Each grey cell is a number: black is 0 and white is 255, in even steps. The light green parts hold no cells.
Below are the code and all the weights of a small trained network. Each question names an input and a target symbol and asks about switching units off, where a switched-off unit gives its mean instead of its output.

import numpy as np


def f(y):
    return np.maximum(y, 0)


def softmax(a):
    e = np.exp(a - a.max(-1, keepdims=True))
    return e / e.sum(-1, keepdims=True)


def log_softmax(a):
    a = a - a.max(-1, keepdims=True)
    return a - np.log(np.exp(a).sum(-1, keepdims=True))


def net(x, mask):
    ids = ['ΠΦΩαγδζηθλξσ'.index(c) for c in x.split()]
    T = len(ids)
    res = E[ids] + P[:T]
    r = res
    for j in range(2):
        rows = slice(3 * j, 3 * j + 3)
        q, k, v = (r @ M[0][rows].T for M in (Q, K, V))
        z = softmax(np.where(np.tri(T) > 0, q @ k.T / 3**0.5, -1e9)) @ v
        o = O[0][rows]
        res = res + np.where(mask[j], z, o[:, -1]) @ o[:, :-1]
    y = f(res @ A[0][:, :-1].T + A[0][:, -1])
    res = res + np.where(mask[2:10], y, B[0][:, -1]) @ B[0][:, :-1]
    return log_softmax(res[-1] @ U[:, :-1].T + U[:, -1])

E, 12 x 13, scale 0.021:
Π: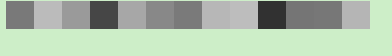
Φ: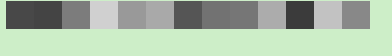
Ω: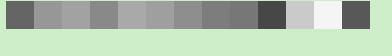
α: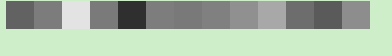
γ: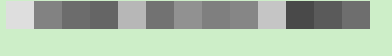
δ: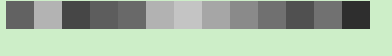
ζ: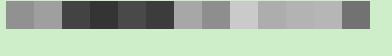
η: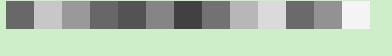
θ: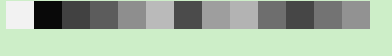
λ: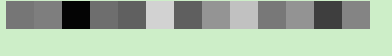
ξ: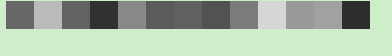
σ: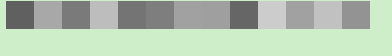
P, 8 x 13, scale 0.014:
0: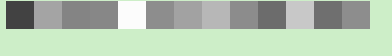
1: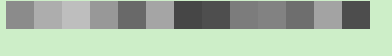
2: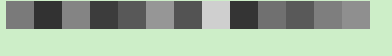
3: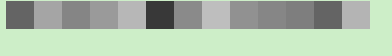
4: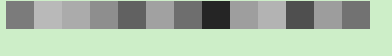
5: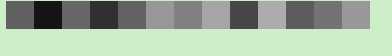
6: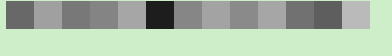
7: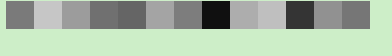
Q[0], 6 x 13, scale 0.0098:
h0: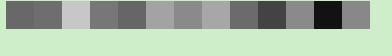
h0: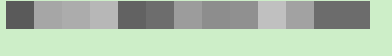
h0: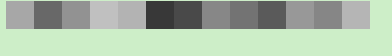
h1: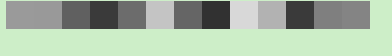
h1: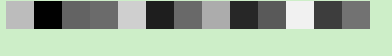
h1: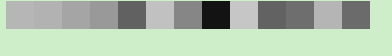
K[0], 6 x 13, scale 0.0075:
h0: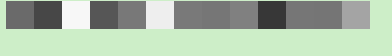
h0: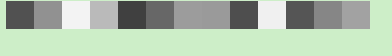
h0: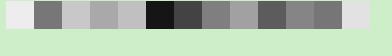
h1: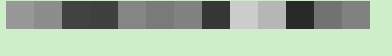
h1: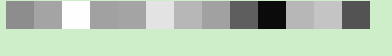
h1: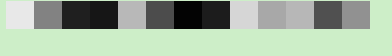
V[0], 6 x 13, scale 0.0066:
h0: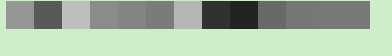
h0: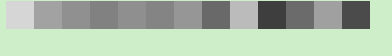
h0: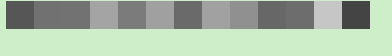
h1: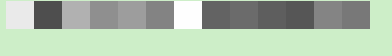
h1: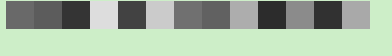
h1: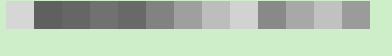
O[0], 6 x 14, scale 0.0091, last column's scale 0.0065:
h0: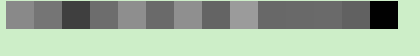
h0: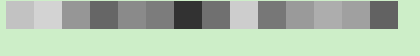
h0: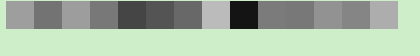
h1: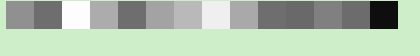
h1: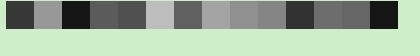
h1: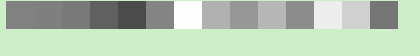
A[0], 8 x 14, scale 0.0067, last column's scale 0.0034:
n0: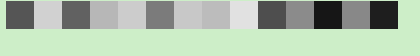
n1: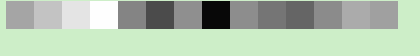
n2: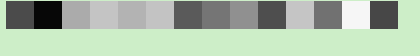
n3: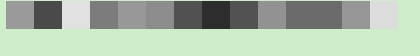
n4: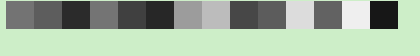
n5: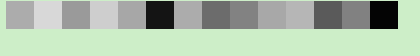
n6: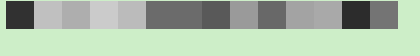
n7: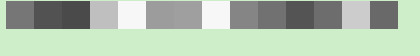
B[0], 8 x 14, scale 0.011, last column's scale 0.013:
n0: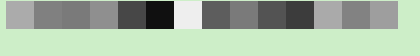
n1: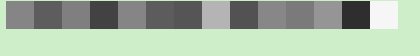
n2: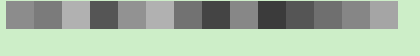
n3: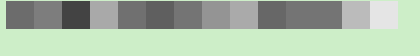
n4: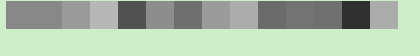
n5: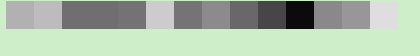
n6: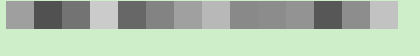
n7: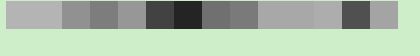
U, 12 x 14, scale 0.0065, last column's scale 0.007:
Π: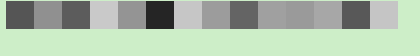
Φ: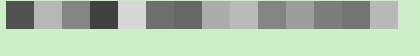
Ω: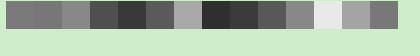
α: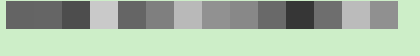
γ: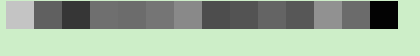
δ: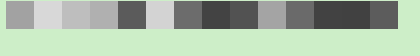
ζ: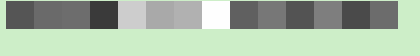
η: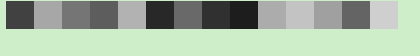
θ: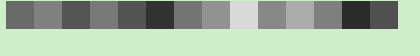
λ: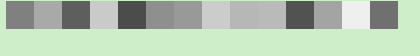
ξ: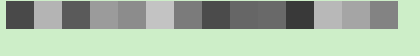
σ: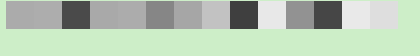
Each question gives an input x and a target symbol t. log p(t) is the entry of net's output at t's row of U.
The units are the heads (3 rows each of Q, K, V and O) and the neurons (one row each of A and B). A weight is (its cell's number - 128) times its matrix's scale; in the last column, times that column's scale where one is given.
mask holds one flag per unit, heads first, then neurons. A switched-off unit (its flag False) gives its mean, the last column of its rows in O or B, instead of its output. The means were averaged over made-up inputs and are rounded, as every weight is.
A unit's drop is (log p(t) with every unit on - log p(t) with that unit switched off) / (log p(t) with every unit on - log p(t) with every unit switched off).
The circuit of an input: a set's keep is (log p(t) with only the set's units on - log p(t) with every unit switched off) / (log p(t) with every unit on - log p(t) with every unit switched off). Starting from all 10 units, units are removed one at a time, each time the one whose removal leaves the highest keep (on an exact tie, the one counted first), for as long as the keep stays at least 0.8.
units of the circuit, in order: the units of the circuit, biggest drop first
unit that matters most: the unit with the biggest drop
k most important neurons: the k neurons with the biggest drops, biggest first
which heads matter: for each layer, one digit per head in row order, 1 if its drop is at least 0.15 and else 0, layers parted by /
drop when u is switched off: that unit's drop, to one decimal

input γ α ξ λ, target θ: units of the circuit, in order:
n4
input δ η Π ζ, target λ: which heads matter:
10
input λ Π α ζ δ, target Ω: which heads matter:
01
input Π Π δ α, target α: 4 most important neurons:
n0, n7, n3, n2
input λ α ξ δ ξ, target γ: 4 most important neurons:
n5, n1, n6, n3
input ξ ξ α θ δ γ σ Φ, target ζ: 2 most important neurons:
n1, n2
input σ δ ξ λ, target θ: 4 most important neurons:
n5, n4, n7, n0
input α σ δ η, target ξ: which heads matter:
11
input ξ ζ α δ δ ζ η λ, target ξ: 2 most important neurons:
n1, n6
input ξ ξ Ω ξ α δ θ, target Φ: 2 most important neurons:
n7, n2
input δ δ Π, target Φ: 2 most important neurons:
n5, n7
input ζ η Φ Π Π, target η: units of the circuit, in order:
h1, n5
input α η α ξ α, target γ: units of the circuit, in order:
h1, n1, n5, n3
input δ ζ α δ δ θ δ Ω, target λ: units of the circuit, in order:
h1
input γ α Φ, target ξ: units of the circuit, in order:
n2, h0
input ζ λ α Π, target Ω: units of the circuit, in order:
n0, n3
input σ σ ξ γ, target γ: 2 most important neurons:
n5, n0
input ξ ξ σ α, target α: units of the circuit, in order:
h0, n7
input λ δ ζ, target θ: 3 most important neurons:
n4, n5, n2
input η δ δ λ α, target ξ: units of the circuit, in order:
h1
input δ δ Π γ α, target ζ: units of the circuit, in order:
n1, h1
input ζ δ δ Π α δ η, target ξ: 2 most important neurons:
n5, n2
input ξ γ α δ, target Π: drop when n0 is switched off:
0.4
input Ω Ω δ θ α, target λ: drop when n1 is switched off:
0.1
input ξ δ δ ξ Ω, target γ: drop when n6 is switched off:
0.2
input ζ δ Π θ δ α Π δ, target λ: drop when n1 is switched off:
0.3
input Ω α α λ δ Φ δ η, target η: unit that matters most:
n1
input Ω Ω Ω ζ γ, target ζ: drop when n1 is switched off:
1.5
